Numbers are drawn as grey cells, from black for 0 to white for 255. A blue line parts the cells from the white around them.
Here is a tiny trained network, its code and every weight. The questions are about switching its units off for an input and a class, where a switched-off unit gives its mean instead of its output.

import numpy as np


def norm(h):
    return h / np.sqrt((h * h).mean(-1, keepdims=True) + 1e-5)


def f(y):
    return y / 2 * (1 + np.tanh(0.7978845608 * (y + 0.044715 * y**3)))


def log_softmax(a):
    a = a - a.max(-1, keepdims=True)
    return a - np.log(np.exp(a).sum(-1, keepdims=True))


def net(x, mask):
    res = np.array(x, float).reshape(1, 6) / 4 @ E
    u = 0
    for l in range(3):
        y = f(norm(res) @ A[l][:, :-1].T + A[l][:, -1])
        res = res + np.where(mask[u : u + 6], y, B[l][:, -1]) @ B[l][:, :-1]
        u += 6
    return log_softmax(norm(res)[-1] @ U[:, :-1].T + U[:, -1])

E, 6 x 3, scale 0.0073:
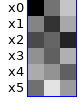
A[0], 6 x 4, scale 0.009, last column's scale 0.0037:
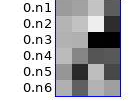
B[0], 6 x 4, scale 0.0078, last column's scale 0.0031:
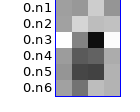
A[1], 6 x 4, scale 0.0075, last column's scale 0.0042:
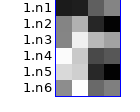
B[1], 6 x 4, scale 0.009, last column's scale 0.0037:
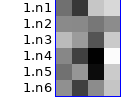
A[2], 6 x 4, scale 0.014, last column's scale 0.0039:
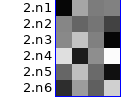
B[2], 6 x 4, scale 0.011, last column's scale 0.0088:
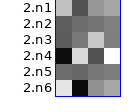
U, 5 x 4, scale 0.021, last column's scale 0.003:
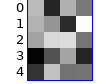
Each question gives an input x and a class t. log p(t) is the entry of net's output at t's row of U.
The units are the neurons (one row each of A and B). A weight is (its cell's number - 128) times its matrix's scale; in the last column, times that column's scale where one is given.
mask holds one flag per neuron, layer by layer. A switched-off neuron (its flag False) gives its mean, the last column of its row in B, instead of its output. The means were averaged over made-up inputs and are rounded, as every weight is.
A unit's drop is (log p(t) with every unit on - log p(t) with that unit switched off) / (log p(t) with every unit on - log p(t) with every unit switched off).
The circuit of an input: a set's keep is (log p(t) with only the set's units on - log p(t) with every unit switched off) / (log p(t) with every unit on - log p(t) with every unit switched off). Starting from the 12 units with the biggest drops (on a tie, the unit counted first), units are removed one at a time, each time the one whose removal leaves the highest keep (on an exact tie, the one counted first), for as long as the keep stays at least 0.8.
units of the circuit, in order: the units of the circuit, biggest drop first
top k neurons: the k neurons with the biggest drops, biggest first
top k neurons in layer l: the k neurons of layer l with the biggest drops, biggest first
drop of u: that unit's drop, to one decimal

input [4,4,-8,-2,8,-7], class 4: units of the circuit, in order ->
2.n4
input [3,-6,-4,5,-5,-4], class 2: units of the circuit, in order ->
1.n4; 0.n2
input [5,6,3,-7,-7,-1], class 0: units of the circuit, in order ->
2.n4; 2.n6
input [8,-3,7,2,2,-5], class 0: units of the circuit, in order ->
2.n4; 2.n6
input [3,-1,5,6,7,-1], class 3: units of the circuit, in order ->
1.n1; 0.n3
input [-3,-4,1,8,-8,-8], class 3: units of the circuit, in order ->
0.n3; 1.n3
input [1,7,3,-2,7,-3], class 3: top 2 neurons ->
0.n3; 1.n1
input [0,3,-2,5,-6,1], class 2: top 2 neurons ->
1.n4; 0.n2
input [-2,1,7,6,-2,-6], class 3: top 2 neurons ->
0.n3; 1.n1
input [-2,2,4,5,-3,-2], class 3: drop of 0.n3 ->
0.3
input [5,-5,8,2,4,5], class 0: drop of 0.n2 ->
0.0
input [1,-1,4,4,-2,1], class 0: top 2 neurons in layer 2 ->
2.n4; 2.n1
